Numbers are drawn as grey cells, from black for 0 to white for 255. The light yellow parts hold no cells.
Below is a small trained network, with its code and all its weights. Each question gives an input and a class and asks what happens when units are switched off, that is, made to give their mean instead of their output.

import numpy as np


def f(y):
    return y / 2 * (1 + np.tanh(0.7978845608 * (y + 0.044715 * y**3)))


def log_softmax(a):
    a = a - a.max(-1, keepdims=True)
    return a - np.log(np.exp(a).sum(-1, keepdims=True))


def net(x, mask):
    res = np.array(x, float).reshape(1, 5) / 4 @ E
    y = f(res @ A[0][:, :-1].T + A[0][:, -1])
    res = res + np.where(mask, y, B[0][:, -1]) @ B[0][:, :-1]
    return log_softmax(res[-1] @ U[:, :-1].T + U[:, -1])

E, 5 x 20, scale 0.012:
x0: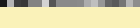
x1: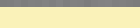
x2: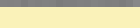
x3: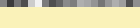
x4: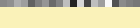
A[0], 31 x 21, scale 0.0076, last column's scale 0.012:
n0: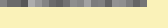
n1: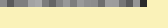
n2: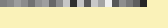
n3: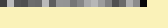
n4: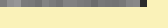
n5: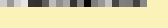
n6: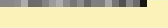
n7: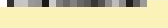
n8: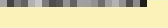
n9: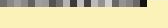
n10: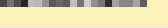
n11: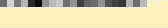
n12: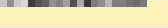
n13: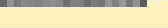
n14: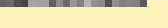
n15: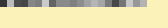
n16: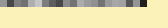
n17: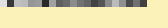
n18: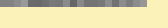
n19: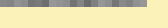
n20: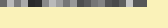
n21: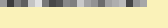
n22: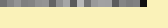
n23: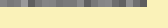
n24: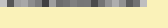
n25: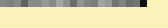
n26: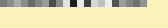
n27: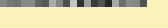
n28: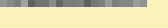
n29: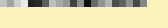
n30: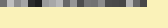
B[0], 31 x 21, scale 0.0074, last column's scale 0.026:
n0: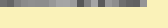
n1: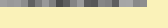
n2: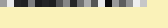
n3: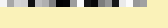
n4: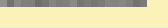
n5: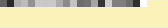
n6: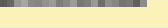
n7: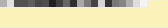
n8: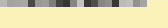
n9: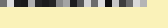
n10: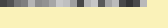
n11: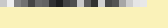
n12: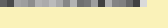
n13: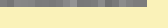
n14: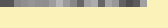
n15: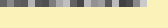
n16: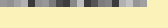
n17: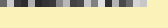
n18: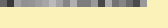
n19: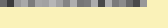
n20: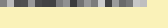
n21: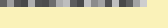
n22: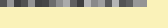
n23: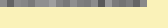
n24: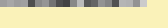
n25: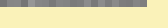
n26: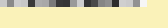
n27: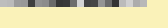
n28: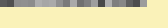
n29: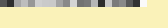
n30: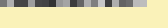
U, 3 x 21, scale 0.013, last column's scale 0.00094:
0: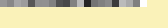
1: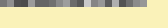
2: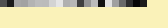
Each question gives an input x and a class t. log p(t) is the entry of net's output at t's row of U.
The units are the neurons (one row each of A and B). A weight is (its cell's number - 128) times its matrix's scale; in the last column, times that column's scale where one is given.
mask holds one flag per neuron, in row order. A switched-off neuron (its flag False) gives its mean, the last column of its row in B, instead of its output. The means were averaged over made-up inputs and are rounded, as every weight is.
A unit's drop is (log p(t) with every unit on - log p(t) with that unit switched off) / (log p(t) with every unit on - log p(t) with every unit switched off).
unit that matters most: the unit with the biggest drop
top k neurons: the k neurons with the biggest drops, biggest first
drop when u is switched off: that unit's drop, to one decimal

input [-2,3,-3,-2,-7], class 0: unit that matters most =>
n27
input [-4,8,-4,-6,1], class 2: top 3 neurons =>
[n29 n5 n26]
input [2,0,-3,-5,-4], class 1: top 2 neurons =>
[n26 n30]
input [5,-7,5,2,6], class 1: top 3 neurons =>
[n9 n15 n2]
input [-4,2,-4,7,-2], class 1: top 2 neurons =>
[n21 n26]
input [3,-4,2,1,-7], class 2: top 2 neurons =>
[n7 n10]
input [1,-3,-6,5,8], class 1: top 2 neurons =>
[n9 n2]
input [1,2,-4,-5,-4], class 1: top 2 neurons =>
[n26 n30]
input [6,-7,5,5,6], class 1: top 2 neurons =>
[n9 n15]
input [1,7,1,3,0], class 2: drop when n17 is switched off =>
0.2
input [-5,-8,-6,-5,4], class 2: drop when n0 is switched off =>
0.0
